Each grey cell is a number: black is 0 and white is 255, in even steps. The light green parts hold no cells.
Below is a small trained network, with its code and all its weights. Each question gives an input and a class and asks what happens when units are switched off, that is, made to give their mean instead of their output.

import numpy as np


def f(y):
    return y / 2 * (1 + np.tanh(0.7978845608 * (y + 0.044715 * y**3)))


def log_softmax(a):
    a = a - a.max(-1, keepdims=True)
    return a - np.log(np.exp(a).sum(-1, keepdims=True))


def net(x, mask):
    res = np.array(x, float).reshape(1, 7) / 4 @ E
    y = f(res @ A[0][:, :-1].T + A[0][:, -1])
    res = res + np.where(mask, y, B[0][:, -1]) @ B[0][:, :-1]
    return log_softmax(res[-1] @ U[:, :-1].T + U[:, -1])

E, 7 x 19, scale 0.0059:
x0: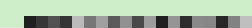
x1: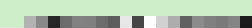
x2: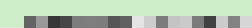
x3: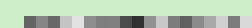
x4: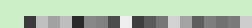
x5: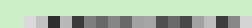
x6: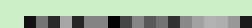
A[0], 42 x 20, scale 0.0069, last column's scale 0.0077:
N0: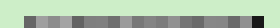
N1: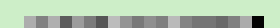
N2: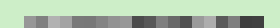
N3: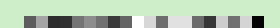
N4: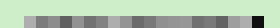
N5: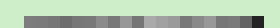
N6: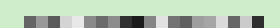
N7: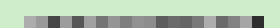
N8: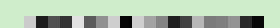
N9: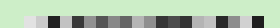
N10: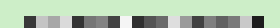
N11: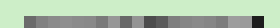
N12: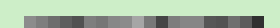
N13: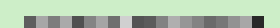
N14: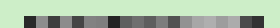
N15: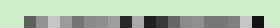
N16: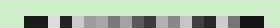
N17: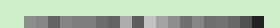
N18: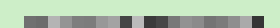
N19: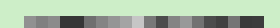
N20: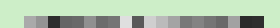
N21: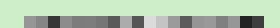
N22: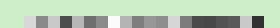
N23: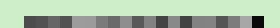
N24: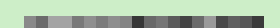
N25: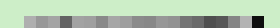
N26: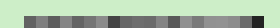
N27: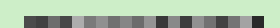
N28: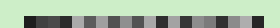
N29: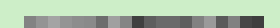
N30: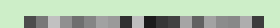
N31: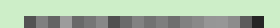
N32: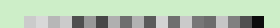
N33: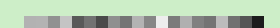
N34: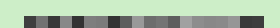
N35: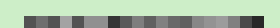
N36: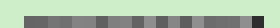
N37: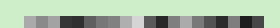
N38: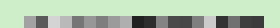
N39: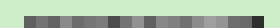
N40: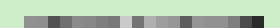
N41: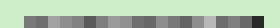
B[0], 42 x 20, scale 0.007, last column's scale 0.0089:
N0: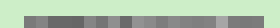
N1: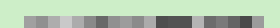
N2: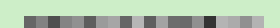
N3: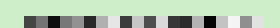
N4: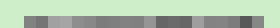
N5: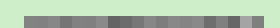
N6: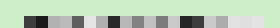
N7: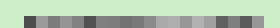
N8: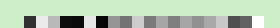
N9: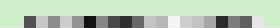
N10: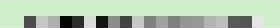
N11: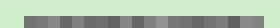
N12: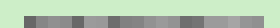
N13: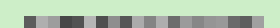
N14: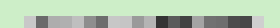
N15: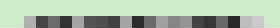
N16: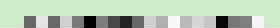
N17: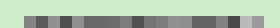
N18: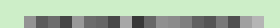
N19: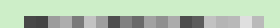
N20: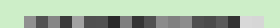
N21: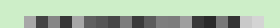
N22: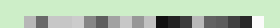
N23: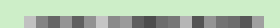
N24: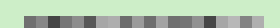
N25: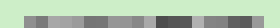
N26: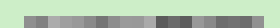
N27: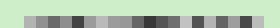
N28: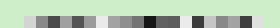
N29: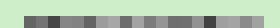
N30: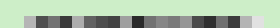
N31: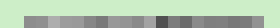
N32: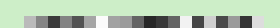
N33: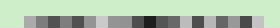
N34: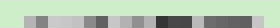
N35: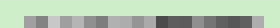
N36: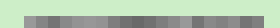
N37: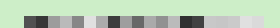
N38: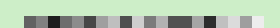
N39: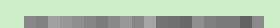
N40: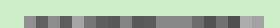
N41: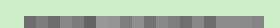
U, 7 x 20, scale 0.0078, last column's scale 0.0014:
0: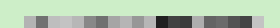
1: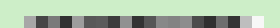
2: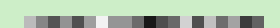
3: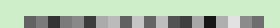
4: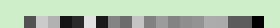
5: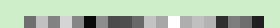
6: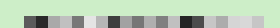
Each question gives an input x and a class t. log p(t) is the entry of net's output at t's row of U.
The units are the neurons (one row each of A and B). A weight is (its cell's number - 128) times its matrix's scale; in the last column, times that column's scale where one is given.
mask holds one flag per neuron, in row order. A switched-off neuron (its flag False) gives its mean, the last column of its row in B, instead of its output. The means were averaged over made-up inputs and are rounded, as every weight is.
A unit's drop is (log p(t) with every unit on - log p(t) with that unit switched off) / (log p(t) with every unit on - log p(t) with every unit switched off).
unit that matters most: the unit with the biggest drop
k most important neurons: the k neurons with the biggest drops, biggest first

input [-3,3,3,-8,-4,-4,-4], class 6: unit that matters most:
N37
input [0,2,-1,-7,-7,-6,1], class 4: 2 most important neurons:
N8, N6
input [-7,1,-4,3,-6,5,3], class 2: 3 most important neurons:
N32, N33, N10
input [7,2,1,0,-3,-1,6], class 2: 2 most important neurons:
N28, N22
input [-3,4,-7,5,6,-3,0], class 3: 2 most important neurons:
N38, N8
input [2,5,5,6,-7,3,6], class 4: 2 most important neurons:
N8, N22
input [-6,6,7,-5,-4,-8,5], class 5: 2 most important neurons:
N16, N38
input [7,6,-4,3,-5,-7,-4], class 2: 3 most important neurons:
N28, N27, N9
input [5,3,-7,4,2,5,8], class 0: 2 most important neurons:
N14, N35
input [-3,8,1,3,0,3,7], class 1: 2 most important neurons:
N21, N20
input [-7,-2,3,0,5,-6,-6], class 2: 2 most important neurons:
N32, N33
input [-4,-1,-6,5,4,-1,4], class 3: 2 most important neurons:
N38, N37
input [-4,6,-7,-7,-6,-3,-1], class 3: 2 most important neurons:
N38, N2
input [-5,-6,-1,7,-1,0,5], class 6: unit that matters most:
N6
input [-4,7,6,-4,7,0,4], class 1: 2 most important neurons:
N20, N21
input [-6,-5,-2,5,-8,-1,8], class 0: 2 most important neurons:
N14, N34
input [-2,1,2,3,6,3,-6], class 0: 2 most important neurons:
N22, N8
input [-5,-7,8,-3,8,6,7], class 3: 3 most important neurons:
N3, N8, N22
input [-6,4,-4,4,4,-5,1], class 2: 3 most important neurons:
N32, N33, N9
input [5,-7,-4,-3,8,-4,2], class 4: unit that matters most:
N10
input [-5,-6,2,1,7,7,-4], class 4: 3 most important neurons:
N10, N16, N13
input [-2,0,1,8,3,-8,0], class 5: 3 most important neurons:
N16, N37, N19
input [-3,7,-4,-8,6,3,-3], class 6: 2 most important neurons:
N37, N19
